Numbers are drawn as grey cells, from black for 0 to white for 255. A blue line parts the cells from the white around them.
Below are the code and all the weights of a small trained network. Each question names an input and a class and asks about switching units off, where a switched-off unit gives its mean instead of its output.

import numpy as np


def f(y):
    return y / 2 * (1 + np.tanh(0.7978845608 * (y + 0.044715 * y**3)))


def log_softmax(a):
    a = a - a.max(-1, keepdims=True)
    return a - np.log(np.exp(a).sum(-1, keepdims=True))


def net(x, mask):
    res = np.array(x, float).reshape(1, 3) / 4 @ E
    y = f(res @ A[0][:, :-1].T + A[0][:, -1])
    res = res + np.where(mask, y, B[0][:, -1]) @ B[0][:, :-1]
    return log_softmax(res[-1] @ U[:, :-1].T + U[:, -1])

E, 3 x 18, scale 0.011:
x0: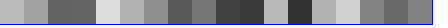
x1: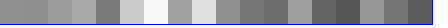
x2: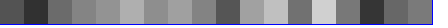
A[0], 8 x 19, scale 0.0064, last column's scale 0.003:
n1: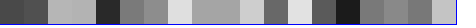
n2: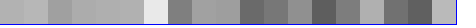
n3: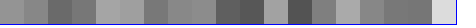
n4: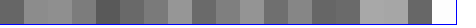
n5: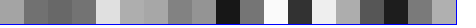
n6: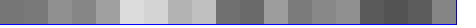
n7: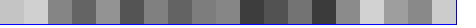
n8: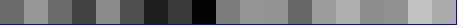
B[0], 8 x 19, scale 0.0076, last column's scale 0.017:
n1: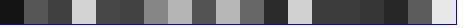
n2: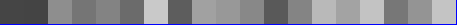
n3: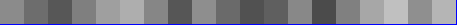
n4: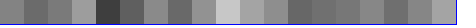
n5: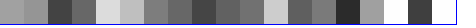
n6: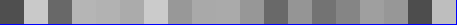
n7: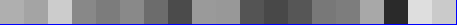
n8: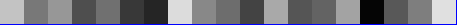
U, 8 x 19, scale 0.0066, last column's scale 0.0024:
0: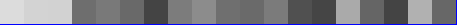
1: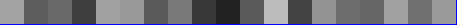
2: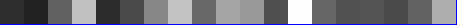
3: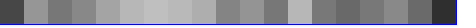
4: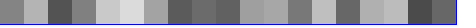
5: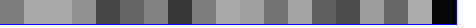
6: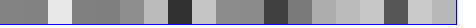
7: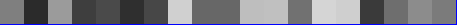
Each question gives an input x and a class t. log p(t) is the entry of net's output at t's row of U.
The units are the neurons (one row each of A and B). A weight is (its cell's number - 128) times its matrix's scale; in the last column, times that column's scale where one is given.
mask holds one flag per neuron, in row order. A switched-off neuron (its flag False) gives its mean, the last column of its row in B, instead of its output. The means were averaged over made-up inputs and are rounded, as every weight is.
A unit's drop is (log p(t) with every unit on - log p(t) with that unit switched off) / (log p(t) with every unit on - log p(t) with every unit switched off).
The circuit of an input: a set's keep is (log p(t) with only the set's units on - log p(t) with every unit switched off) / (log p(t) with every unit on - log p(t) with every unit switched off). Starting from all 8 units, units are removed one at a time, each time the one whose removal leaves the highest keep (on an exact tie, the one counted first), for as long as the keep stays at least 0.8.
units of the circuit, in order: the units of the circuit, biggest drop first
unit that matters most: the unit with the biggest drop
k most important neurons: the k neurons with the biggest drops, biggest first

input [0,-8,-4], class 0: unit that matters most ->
n7
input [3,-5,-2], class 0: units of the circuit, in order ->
n8; n5
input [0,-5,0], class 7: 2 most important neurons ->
n5; n7
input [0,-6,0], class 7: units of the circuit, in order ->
n5; n8
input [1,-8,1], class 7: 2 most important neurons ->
n8; n5
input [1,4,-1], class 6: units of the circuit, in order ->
n5; n1
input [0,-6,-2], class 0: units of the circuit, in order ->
n1; n5
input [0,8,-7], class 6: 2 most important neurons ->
n7; n2
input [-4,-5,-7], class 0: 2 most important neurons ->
n7; n8
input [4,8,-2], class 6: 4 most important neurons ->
n2; n7; n1; n5
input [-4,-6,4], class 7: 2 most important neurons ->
n8; n6
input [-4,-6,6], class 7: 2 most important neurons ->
n8; n6
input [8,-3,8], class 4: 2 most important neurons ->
n5; n6
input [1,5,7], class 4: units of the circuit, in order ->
n5
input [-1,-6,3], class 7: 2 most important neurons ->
n5; n8
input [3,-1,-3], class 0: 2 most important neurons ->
n5; n7
